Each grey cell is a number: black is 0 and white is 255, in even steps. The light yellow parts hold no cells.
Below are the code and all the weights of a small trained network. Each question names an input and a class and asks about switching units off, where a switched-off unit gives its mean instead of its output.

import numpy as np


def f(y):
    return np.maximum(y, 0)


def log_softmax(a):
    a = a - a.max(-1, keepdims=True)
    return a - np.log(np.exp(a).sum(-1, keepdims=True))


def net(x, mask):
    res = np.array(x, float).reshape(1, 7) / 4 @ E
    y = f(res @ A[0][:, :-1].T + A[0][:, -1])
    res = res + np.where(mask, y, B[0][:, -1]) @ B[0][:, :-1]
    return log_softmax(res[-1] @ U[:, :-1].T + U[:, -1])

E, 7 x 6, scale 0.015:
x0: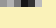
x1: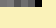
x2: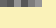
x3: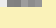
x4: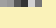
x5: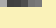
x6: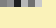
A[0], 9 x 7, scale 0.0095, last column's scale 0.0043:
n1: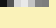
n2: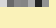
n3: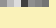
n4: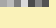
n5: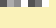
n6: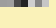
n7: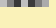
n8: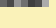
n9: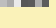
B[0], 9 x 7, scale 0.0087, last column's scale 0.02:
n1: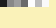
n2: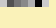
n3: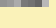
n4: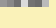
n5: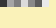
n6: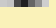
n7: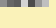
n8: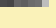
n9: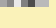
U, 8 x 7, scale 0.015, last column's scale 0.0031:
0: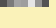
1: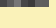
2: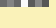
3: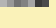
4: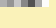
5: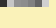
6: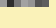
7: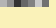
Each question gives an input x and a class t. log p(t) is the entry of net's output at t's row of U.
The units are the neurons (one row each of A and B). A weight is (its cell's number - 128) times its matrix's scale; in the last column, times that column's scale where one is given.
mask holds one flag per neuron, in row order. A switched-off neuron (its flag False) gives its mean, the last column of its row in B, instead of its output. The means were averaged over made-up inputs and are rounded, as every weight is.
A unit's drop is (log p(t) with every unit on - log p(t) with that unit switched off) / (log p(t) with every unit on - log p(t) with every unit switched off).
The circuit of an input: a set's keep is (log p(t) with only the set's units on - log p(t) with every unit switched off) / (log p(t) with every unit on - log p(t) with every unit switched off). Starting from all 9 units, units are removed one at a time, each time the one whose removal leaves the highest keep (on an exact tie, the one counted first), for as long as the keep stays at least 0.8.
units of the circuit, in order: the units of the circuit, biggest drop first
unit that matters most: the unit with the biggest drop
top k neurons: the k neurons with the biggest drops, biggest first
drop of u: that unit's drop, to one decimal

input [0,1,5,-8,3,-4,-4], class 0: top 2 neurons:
n1; n5
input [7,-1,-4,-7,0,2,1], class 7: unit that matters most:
n5
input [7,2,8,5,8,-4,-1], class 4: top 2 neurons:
n9; n3
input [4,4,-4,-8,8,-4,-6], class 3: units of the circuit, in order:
n6; n1
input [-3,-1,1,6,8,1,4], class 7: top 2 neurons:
n6; n5
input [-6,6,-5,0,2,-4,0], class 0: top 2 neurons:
n1; n6
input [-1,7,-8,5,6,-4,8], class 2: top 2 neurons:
n7; n4
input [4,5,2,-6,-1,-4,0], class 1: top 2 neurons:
n1; n8
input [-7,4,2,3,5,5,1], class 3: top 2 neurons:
n6; n8
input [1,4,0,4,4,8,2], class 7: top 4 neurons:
n6; n5; n7; n3
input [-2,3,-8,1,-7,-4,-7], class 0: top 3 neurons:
n1; n6; n2
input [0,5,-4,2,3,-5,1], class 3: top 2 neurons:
n2; n1
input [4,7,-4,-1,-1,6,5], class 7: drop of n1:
-0.1
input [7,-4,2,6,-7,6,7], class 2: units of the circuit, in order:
n7
